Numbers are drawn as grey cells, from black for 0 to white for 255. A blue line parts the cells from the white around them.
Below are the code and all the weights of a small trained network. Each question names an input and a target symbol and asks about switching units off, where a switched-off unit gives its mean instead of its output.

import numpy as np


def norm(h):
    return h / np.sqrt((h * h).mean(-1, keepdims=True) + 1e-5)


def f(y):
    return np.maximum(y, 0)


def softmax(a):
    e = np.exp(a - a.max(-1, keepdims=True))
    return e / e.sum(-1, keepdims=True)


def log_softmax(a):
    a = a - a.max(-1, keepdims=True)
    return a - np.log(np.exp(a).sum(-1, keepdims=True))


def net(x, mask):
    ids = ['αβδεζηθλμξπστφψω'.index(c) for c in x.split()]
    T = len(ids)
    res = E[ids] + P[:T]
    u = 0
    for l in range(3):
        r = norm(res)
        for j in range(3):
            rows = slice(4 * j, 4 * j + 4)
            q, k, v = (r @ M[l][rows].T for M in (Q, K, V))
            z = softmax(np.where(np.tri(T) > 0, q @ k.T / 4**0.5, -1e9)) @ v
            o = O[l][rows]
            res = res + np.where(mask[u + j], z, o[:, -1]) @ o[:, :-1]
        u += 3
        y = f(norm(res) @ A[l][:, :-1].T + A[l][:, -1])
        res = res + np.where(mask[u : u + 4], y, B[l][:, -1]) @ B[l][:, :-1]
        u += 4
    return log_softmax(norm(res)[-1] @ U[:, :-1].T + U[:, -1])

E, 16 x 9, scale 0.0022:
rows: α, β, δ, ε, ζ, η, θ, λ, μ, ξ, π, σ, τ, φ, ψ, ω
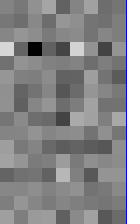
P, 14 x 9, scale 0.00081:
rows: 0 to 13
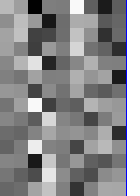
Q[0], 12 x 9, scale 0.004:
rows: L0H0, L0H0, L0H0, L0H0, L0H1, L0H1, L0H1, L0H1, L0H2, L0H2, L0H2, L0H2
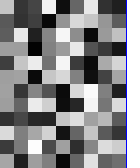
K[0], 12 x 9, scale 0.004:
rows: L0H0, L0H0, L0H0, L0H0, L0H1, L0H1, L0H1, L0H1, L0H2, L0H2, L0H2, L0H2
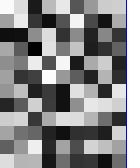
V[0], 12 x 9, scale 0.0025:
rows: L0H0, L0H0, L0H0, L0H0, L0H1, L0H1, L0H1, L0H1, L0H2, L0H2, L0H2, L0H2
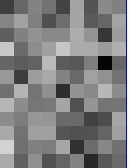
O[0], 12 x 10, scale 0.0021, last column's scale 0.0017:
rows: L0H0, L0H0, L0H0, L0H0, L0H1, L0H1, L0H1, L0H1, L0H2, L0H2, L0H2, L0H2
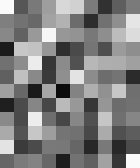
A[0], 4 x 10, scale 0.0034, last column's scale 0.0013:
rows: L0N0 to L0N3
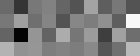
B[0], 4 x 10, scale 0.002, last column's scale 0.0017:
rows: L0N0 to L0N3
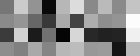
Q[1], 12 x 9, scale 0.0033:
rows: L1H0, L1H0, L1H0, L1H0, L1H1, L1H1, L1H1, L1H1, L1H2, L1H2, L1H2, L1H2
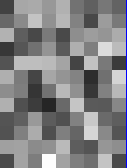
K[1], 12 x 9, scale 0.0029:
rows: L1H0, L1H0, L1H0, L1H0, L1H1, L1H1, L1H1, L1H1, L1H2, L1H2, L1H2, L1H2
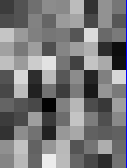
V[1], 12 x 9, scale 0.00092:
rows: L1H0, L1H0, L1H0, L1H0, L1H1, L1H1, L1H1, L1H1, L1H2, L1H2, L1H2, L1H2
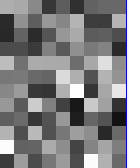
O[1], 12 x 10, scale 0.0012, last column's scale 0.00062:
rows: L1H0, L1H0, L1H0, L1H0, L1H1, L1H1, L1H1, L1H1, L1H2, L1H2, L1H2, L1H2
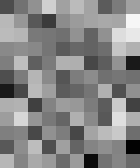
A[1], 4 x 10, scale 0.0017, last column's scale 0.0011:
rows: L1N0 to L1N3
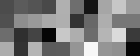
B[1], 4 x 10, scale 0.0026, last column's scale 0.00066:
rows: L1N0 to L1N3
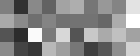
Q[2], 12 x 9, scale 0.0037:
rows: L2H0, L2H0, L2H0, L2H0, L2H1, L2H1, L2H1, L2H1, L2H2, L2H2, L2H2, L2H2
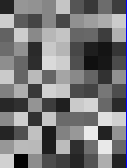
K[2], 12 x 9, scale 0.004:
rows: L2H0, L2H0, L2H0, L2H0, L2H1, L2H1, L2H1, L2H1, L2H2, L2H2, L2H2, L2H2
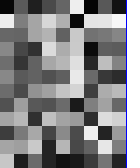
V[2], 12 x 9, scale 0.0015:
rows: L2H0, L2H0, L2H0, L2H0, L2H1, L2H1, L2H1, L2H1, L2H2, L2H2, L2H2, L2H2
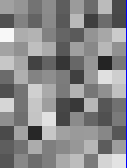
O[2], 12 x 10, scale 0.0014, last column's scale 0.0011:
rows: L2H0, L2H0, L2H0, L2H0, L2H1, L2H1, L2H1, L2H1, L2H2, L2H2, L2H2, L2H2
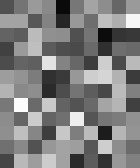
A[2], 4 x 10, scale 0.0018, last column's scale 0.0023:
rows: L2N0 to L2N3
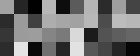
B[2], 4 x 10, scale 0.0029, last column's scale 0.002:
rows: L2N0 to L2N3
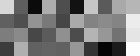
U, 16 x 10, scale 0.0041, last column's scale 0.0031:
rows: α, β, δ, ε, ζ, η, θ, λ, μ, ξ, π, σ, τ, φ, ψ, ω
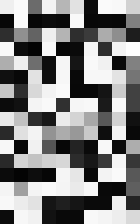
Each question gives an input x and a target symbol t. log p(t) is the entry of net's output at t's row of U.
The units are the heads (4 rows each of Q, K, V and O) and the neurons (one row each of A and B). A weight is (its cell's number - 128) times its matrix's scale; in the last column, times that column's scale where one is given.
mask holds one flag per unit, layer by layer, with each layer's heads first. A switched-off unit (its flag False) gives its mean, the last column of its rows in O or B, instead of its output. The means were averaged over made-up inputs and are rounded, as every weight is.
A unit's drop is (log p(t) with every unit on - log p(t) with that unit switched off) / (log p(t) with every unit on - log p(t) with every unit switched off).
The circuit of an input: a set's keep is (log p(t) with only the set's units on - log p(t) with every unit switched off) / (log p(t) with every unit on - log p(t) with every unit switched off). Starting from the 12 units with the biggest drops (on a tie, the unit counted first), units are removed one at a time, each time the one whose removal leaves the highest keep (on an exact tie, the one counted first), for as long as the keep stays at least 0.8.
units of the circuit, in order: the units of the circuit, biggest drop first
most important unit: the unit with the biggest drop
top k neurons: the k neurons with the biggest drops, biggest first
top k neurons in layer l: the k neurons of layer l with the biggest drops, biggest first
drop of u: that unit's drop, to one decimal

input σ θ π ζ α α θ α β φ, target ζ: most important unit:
L0H0
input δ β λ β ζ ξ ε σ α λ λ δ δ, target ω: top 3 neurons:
[L0N2; L0N1; L2N3]
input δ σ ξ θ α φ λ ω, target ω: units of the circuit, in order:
[L0H0; L2N3]
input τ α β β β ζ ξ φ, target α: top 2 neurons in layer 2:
[L2N3; L2N0]
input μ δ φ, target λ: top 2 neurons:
[L0N2; L2N1]
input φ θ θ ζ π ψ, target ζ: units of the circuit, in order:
[L0N2; L2N3]
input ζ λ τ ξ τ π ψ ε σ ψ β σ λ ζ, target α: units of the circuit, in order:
[L0N2; L0H1; L2H0; L2N3]
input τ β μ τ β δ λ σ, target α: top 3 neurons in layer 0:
[L0N2; L0N3; L0N1]
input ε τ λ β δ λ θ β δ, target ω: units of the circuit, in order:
[L0H0; L0N2; L2N3]
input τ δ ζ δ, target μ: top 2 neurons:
[L0N2; L2N3]
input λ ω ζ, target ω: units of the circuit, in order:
[L0H1; L0N2; L2N3]
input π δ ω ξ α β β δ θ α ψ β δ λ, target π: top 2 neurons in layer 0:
[L0N0; L0N1]
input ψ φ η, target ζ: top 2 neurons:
[L0N2; L0N0]
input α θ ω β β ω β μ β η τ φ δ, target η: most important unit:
L0N2
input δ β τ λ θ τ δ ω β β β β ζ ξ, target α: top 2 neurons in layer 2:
[L2N3; L2N2]
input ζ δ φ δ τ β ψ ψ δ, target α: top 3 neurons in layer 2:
[L2N3; L2N0; L2N2]
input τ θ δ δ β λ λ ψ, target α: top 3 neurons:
[L0N2; L2N3; L2N2]
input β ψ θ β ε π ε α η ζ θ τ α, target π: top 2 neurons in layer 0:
[L0N0; L0N2]
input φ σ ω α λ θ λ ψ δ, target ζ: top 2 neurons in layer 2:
[L2N3; L2N0]
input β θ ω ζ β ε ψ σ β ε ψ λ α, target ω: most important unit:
L0H0
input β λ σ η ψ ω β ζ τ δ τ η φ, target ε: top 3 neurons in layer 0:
[L0N0; L0N2; L0N3]
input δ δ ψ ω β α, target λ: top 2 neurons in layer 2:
[L2N3; L2N1]
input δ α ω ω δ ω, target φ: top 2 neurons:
[L0N2; L2N3]
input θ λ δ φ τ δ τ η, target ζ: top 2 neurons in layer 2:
[L2N3; L2N1]
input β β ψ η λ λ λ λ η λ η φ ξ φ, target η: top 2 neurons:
[L0N2; L2N3]
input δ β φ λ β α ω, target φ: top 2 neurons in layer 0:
[L0N2; L0N3]
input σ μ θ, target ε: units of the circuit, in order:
[L2N0]
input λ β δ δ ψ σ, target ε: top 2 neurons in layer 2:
[L2N3; L2N1]
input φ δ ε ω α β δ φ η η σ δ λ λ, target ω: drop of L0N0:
0.1
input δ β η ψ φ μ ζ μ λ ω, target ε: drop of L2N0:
0.1
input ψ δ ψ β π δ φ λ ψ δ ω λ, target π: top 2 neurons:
[L2N3; L0N0]
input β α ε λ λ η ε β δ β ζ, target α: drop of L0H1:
0.6
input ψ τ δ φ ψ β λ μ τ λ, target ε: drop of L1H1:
0.0
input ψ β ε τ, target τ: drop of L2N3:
0.1
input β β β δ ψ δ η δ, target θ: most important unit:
L0N2
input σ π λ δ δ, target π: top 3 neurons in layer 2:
[L2N3; L2N2; L2N0]
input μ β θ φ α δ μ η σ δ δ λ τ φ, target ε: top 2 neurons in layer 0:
[L0N0; L0N2]
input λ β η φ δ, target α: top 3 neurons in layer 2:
[L2N3; L2N2; L2N0]
